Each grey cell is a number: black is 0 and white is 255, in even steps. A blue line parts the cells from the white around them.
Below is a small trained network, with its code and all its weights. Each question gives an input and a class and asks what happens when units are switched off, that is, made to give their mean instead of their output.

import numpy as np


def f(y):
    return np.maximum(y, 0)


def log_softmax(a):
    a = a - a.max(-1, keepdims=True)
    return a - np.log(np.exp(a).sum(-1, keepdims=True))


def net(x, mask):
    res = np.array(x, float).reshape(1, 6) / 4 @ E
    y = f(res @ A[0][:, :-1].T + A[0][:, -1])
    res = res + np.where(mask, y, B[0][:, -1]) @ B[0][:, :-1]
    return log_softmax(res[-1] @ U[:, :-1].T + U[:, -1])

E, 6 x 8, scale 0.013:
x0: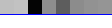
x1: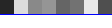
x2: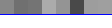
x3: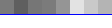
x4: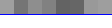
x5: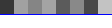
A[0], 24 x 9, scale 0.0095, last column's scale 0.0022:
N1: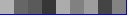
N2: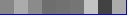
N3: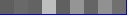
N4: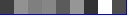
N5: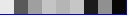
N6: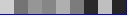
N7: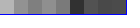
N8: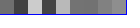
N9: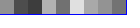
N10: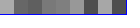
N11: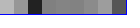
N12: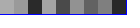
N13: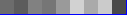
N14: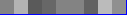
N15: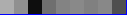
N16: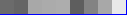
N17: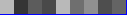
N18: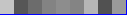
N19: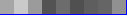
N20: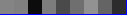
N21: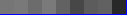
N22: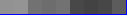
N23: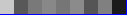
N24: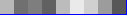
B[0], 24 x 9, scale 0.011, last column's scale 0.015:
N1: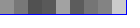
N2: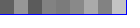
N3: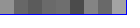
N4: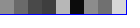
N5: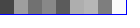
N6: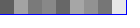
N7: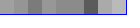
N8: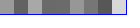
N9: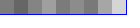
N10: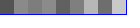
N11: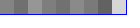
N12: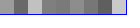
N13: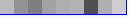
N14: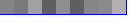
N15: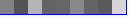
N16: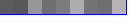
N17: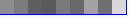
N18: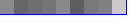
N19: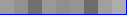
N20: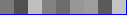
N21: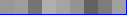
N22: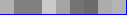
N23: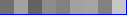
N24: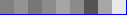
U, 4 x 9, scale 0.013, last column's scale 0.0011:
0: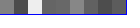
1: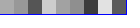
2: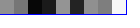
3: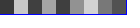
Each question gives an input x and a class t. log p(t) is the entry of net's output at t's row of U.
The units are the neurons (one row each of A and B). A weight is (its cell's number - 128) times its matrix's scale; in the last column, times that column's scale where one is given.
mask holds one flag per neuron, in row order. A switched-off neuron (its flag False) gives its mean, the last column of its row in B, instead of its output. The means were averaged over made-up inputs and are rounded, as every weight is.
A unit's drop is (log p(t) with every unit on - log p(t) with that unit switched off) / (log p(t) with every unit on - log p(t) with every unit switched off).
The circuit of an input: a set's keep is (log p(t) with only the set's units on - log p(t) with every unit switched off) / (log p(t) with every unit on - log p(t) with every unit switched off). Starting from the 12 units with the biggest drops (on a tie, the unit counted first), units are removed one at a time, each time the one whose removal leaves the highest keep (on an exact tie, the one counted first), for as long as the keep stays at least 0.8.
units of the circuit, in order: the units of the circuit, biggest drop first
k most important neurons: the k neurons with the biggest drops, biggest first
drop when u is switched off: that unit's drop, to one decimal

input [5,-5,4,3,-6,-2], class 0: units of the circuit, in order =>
N15
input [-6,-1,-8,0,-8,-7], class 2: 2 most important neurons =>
N1, N17
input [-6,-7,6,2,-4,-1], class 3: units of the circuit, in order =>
N5, N6
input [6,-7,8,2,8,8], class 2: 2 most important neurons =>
N4, N3
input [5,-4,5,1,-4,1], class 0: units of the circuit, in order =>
N15, N12
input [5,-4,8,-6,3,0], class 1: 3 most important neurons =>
N7, N22, N8
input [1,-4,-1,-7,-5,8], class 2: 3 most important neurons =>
N4, N13, N3
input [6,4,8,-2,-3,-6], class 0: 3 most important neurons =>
N20, N4, N15
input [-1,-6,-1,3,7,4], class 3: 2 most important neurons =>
N5, N6
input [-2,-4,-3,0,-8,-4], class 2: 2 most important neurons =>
N1, N17
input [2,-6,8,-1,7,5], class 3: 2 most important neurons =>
N6, N5
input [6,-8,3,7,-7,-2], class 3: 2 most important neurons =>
N5, N10
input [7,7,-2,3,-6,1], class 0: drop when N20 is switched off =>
0.2
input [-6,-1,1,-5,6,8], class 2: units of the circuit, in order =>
N4
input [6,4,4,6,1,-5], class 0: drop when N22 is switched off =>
0.1
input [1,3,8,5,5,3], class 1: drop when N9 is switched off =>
0.0
